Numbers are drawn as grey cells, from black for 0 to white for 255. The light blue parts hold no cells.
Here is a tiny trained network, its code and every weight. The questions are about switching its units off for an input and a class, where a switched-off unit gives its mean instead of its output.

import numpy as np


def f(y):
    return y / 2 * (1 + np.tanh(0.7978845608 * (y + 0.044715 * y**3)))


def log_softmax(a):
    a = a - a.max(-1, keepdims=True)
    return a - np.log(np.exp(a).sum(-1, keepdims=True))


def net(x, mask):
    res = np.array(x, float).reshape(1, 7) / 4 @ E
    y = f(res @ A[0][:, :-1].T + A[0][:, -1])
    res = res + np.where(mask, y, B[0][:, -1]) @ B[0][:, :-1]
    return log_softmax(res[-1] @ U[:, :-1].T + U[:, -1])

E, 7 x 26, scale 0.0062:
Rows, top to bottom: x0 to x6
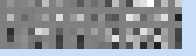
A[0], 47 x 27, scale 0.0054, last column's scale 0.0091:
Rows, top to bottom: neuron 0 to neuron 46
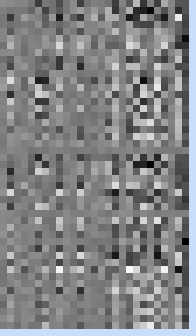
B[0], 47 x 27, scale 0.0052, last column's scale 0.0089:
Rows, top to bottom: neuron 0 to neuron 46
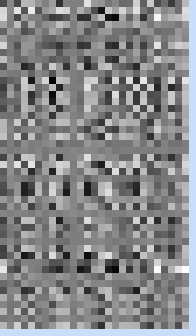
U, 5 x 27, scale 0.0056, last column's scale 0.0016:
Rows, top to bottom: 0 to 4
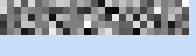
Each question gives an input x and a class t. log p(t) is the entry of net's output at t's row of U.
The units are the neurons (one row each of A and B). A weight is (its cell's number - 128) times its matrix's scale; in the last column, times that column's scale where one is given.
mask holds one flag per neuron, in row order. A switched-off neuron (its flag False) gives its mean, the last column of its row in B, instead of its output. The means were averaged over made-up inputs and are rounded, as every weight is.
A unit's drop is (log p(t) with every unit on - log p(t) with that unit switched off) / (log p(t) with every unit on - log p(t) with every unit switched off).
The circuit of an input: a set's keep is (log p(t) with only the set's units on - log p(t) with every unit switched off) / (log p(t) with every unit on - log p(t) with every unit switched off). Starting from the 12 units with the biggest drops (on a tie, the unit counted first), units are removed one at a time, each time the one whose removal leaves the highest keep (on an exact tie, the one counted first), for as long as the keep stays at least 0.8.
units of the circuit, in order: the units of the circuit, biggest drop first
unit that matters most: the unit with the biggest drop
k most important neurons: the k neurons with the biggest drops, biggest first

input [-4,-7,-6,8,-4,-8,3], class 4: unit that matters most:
neuron 27
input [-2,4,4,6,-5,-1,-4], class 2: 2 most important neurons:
[neuron 11; neuron 2]
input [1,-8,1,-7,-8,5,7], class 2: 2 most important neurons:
[neuron 11; neuron 14]
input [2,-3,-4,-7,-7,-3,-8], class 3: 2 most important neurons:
[neuron 12; neuron 31]
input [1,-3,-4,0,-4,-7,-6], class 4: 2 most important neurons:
[neuron 27; neuron 36]
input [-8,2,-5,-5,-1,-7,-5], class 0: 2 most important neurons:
[neuron 23; neuron 1]
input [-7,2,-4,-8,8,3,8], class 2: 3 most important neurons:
[neuron 24; neuron 13; neuron 29]
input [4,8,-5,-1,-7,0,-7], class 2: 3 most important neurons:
[neuron 11; neuron 14; neuron 16]
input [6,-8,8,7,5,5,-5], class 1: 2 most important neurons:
[neuron 38; neuron 6]
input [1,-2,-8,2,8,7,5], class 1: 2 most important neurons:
[neuron 2; neuron 37]
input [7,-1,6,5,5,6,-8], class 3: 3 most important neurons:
[neuron 31; neuron 12; neuron 15]
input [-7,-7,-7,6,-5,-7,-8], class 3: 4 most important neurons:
[neuron 12; neuron 31; neuron 15; neuron 38]
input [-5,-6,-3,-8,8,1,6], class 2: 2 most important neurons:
[neuron 24; neuron 13]
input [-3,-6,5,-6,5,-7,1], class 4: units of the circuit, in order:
[neuron 36]
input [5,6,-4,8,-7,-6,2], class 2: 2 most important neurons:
[neuron 11; neuron 14]
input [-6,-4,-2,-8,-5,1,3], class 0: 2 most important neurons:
[neuron 1; neuron 23]
